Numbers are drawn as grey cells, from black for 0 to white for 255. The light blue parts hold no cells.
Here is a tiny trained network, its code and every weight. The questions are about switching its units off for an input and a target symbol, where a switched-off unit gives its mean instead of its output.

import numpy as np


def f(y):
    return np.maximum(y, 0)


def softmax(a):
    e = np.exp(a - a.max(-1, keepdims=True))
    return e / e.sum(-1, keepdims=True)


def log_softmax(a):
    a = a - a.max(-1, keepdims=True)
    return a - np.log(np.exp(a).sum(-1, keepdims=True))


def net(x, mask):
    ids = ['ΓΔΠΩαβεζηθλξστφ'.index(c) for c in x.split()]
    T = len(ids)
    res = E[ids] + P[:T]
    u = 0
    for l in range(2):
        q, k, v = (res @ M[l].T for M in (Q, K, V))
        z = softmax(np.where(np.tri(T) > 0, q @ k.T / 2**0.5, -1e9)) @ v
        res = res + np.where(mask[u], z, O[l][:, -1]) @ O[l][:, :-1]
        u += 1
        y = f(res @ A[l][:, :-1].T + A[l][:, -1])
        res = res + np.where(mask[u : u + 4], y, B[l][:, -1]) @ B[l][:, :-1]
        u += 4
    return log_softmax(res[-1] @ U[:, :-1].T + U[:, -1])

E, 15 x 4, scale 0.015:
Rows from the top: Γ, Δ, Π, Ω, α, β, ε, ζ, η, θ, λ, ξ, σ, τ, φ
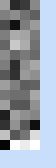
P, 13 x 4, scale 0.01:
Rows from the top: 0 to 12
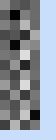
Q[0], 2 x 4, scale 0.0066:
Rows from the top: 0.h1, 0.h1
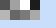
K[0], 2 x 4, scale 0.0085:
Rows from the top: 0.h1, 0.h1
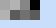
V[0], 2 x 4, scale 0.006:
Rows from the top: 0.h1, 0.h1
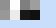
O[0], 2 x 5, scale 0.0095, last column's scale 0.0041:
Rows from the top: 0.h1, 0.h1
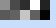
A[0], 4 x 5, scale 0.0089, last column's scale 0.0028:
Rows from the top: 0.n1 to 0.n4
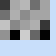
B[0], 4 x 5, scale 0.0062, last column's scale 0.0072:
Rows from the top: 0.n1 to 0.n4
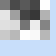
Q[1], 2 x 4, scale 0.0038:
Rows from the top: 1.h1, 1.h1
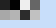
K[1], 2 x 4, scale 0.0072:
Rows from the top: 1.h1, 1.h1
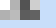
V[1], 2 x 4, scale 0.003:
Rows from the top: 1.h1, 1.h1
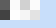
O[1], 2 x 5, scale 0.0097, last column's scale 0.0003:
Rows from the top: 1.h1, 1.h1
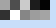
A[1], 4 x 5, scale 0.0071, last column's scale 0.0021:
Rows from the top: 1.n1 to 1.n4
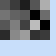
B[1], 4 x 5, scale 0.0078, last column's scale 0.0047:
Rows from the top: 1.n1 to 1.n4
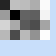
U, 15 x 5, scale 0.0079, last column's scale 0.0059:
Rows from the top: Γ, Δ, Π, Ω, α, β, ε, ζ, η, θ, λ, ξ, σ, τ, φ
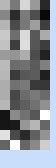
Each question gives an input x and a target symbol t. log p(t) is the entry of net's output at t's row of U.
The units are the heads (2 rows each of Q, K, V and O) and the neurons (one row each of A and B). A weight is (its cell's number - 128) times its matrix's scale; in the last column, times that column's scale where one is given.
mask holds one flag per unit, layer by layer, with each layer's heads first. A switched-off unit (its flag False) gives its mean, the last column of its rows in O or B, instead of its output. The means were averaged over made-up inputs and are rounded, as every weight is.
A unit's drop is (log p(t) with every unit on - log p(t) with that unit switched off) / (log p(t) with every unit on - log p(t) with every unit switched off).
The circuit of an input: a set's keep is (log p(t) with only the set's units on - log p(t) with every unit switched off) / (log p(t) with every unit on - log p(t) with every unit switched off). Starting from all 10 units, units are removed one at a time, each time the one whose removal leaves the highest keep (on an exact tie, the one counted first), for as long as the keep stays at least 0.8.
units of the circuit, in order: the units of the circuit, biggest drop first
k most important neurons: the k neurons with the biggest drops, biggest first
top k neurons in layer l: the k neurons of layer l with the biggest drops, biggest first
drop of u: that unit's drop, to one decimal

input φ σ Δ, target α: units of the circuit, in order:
0.h1, 1.h1, 1.n4, 1.n2
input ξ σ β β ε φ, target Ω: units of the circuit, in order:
0.h1, 1.n4, 0.n2
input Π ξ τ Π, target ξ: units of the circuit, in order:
1.n1, 0.h1
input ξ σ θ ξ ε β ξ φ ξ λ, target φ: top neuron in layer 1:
1.n1
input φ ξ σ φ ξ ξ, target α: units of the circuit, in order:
0.h1, 1.n4, 1.h1, 0.n1
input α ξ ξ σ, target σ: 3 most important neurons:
1.n1, 1.n2, 1.n4
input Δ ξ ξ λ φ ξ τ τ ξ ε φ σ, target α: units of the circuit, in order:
0.h1, 1.n4, 1.n2
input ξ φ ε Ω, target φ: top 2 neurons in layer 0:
0.n1, 0.n4
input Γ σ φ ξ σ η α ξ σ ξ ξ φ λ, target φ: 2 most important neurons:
1.n2, 1.n1
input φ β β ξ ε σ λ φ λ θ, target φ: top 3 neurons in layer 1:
1.n2, 1.n1, 1.n4
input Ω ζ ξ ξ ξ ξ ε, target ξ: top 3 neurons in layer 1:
1.n4, 1.n1, 1.n2
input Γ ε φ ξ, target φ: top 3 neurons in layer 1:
1.n2, 1.n3, 1.n1
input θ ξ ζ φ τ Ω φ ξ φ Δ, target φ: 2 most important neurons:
0.n1, 1.n1
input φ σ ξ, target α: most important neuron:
1.n4
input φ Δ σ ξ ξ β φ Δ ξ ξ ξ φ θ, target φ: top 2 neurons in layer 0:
0.n4, 0.n1
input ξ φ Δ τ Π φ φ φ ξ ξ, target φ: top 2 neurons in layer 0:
0.n1, 0.n2
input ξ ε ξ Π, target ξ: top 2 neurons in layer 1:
1.n1, 1.n4
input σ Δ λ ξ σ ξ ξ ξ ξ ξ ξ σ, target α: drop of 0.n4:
0.1
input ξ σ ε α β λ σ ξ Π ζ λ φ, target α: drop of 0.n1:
0.4
